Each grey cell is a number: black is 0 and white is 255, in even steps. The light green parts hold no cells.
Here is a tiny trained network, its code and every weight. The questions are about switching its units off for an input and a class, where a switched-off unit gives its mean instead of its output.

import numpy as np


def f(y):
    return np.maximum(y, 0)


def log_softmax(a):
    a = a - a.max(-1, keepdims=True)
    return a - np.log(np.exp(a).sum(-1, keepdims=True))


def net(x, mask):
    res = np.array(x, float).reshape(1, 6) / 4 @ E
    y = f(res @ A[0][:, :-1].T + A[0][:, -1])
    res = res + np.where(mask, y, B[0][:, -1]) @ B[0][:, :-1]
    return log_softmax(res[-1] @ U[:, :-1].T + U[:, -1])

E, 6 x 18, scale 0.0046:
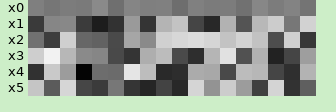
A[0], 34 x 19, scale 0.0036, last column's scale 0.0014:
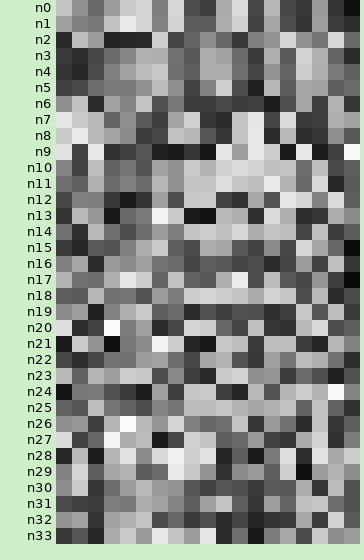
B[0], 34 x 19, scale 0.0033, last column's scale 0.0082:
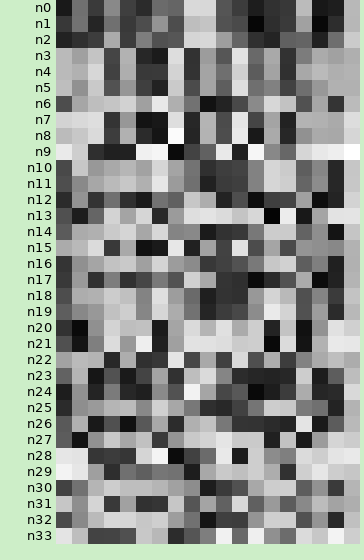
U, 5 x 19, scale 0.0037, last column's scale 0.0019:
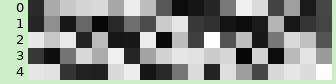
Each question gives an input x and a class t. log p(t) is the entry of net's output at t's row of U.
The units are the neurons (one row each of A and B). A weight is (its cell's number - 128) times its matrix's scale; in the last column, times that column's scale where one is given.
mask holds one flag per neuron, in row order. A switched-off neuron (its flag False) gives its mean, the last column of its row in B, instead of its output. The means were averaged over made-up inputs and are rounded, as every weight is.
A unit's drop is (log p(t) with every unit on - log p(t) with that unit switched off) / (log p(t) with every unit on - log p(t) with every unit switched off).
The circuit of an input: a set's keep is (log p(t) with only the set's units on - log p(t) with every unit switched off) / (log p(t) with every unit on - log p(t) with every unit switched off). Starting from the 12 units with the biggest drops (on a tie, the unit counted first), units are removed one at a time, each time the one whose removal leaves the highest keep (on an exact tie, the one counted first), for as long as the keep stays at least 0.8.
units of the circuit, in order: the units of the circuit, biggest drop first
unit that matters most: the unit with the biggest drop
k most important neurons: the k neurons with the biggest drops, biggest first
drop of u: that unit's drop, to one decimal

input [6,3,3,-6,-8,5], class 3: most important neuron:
(n20)
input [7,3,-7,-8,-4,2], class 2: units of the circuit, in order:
(n15; n3)
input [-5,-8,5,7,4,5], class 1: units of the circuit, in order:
(n23; n0)
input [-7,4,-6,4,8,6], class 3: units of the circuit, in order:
(n21; n13)
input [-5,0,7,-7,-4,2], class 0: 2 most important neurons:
(n11; n14)
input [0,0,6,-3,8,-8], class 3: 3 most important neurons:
(n21; n13; n9)
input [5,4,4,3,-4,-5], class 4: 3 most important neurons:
(n28; n29; n33)
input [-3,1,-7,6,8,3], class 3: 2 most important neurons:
(n21; n13)
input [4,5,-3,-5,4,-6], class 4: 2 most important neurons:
(n28; n33)
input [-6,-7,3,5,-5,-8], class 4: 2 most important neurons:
(n28; n29)
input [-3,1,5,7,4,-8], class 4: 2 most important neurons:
(n28; n33)
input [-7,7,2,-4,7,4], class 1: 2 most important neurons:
(n12; n24)
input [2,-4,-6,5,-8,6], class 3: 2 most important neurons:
(n27; n20)
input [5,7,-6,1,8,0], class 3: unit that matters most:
n21
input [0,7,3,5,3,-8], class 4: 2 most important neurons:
(n28; n29)
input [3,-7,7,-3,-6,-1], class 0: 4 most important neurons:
(n11; n14; n18; n10)
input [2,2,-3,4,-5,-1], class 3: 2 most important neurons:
(n20; n27)
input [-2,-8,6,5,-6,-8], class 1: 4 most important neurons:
(n26; n1; n17; n0)
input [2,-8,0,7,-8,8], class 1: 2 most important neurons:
(n23; n17)
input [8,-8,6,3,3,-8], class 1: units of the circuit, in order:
(n26)
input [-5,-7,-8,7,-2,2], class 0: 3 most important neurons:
(n32; n6; n19)
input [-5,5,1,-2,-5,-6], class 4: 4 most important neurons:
(n28; n33; n21; n13)
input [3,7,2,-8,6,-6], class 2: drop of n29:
-0.1
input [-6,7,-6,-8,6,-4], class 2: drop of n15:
0.4
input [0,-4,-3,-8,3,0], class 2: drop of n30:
0.0
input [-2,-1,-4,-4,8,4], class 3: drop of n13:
0.1
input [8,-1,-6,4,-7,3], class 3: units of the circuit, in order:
(n20)
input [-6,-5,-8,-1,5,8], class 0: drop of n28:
0.2
